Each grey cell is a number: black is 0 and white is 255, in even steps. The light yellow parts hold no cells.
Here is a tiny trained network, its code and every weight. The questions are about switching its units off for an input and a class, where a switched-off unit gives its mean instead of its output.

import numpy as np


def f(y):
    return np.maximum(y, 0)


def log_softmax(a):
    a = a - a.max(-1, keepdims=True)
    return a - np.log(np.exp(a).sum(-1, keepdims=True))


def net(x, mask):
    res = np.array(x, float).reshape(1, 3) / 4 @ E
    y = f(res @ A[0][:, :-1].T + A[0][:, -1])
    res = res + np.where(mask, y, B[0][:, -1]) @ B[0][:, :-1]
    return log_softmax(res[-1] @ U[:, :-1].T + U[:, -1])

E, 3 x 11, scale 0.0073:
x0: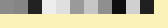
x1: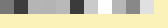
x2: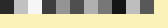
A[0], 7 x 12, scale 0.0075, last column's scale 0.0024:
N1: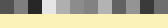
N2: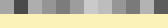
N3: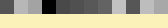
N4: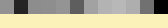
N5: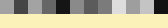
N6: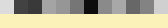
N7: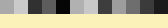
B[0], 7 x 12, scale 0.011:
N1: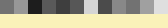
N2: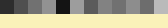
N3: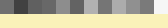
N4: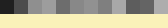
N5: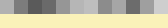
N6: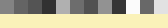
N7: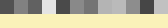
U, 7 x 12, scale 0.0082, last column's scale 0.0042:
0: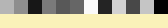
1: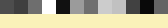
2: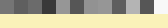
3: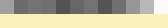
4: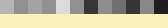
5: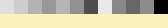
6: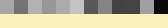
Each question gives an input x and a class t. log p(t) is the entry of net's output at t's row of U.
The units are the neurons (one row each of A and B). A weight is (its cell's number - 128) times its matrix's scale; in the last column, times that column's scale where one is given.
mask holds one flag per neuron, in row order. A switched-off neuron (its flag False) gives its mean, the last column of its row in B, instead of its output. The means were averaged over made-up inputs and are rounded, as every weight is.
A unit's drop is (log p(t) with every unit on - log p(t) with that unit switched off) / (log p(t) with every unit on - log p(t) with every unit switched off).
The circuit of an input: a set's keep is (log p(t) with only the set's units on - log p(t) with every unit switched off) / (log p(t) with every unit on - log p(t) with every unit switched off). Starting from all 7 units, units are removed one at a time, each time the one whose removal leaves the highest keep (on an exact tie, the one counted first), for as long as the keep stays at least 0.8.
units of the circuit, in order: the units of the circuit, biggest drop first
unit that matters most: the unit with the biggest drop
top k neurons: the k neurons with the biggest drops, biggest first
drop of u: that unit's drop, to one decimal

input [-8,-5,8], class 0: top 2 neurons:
N6, N3
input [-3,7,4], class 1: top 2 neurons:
N6, N2
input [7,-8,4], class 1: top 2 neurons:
N7, N5
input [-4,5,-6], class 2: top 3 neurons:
N6, N7, N1
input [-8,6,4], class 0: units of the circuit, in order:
N5
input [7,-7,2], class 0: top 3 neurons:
N1, N2, N4
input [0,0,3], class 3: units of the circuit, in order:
N6, N7, N3, N5
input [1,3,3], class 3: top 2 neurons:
N7, N6
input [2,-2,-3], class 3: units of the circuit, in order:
N3, N4
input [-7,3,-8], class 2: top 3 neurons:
N6, N1, N2
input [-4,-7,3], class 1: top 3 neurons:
N7, N1, N6
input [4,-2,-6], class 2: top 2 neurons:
N6, N5
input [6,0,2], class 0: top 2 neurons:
N1, N6
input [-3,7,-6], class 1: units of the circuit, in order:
N2
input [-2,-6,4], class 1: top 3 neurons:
N7, N6, N1
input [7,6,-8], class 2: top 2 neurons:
N6, N5
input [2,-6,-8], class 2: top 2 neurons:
N6, N2
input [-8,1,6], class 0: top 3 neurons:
N6, N3, N5
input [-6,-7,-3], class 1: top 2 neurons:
N7, N1
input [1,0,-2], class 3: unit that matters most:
N3
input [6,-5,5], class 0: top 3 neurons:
N1, N6, N2
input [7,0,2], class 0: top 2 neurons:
N1, N6
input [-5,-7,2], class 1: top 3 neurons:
N7, N1, N6
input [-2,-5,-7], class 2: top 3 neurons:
N6, N2, N4
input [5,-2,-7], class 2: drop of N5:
0.2
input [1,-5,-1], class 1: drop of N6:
0.0
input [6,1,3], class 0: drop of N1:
0.5
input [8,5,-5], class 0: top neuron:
N1
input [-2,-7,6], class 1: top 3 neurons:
N7, N6, N1
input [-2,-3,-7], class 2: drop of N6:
1.1
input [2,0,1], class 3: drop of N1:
0.1
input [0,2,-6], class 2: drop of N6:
0.7
